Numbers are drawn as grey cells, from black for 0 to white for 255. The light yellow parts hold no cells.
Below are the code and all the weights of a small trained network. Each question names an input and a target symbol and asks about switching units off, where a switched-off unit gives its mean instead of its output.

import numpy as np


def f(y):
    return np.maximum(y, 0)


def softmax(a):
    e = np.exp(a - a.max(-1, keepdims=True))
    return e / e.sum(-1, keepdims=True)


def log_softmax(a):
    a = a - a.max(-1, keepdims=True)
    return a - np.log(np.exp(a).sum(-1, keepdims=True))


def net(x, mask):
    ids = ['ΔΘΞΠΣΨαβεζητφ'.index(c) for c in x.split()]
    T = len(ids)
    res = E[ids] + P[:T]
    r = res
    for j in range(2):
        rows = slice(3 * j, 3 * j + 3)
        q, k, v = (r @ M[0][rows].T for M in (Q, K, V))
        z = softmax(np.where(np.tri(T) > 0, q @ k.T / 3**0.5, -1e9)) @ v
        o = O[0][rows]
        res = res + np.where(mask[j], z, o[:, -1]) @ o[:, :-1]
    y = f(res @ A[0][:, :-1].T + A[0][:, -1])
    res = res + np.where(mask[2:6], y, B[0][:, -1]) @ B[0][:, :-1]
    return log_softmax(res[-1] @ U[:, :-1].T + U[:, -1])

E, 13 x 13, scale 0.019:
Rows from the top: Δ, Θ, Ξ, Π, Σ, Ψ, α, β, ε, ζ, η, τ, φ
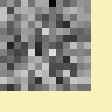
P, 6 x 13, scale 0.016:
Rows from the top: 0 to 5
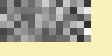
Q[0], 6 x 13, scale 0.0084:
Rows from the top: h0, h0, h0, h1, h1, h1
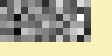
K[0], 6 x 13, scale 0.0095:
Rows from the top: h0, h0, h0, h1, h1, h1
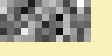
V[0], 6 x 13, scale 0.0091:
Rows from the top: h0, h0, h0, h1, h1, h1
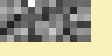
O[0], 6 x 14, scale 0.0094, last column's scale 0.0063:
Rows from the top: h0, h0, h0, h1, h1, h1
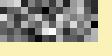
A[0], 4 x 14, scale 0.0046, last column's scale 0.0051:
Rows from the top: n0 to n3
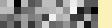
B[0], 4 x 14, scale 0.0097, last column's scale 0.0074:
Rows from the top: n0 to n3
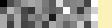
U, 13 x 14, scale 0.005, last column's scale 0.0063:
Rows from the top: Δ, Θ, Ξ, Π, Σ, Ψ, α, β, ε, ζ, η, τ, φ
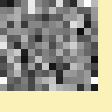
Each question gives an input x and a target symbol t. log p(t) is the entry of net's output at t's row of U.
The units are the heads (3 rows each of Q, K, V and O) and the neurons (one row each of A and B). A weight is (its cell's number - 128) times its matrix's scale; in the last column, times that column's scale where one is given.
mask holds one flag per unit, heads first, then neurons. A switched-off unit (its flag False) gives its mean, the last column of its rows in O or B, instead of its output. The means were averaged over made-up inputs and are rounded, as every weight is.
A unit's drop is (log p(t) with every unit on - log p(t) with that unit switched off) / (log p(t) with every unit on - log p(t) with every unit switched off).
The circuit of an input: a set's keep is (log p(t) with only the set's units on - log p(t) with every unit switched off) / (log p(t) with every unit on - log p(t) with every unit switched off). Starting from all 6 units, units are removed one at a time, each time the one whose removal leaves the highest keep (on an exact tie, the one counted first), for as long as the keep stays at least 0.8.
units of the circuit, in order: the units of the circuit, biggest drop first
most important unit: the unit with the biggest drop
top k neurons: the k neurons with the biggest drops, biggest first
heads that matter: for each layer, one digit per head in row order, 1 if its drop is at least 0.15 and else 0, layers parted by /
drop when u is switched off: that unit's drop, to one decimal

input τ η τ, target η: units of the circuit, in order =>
[h0]
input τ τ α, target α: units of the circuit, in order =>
[h1 h0]
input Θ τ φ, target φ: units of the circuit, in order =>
[h1 n1]
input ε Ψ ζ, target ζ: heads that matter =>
10
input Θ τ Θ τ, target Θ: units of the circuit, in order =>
[n0 h1 h0]
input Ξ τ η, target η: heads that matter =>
10
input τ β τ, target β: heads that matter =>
10
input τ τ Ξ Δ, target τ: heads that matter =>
11
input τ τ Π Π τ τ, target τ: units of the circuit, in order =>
[h1 n0]
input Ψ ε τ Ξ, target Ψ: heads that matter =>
01
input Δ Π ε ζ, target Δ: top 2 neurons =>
[n0 n1]
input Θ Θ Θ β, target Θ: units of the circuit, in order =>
[h1 h0]
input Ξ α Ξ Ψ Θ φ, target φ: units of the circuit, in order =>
[h1 n1 h0]
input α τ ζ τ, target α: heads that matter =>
11
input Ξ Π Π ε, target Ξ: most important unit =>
h1
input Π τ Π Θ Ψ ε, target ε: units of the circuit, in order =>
[n1 h1 h0]
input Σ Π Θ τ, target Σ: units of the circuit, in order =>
[h0 h1 n1]
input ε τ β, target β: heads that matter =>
10
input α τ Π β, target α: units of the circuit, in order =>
[h0 h1]
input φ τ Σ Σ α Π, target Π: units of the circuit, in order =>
[h0]
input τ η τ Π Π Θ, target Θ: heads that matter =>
01
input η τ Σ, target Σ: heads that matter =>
11
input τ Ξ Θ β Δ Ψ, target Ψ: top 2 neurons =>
[n0 n1]
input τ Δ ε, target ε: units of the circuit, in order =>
[n1 h1]
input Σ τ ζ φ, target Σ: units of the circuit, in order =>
[h0 h1]
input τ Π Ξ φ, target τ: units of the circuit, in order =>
[h1 n0 h0]
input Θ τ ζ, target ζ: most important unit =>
h0
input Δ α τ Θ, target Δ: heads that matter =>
10
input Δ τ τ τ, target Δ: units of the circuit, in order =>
[n0 h0]
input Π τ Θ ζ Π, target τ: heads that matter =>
01
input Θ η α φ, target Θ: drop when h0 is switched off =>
0.3
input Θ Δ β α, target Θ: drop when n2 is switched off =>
0.1
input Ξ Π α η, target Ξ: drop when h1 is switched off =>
0.6
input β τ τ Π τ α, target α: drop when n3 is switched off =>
0.0
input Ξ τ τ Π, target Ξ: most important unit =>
h1
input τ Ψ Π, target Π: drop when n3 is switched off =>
0.2
